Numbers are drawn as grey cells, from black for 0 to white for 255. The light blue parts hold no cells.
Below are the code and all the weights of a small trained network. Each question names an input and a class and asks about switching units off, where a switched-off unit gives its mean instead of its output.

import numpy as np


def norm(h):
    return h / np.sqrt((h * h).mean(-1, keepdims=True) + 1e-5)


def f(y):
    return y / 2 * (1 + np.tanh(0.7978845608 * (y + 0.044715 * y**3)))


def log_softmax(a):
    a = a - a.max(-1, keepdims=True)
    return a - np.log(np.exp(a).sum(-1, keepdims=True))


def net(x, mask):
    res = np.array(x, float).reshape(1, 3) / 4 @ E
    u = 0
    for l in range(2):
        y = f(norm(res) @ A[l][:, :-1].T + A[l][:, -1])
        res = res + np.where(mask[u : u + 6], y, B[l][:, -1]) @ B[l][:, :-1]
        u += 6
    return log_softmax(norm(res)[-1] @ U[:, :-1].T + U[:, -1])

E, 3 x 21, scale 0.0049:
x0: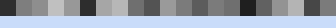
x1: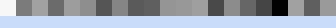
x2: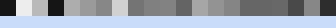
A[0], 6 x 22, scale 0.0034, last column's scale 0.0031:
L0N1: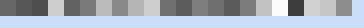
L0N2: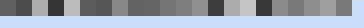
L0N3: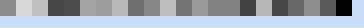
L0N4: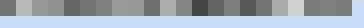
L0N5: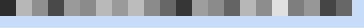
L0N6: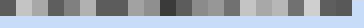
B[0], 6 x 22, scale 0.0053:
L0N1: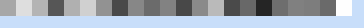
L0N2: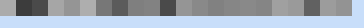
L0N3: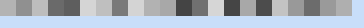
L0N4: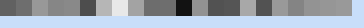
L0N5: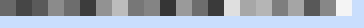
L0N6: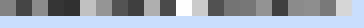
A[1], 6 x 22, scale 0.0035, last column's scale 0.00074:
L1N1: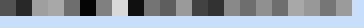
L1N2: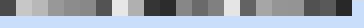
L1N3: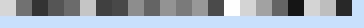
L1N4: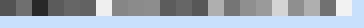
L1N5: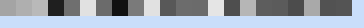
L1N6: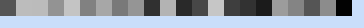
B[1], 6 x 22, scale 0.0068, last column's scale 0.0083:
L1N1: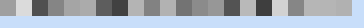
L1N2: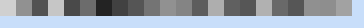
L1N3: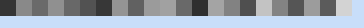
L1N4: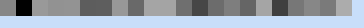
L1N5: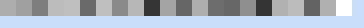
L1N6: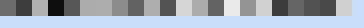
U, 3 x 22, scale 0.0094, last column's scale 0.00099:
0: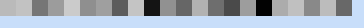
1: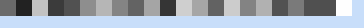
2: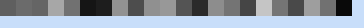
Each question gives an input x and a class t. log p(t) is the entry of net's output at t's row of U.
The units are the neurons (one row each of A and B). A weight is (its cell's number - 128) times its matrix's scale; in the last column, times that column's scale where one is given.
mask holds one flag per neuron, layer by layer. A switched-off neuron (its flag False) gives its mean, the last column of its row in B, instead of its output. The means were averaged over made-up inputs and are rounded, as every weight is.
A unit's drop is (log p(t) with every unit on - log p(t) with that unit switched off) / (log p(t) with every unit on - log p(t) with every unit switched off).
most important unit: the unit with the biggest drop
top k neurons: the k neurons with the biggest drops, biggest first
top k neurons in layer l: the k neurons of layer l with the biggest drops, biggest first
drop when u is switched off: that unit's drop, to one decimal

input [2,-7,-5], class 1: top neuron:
[L1N6]
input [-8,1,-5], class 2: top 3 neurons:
[L1N3 L0N3 L0N1]
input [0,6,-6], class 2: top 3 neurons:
[L1N5 L1N3 L0N5]
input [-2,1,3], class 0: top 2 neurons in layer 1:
[L1N5 L1N6]
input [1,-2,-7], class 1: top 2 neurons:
[L1N6 L0N6]
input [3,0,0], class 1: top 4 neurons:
[L1N6 L0N5 L0N6 L1N5]
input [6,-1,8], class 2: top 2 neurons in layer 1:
[L1N2 L1N1]
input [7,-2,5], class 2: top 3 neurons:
[L0N1 L1N2 L1N5]
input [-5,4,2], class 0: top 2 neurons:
[L1N5 L0N5]
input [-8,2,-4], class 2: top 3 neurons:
[L1N3 L0N1 L0N3]
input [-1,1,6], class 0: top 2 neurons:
[L0N3 L1N6]
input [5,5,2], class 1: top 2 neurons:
[L1N6 L0N5]
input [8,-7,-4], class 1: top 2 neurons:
[L1N6 L0N1]
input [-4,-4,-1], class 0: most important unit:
L0N1
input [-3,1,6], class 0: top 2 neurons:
[L0N3 L1N5]
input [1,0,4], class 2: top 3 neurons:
[L0N5 L0N1 L1N6]
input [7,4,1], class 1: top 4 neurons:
[L1N6 L0N5 L1N5 L0N6]
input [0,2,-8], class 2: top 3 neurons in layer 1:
[L1N5 L1N6 L1N1]
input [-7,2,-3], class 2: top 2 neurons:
[L1N3 L0N1]
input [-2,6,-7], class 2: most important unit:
L1N5
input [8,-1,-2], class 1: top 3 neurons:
[L1N6 L0N5 L1N5]
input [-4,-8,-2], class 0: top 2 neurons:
[L0N1 L1N5]
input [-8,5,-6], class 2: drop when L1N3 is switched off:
0.7
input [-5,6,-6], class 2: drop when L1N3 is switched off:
0.1
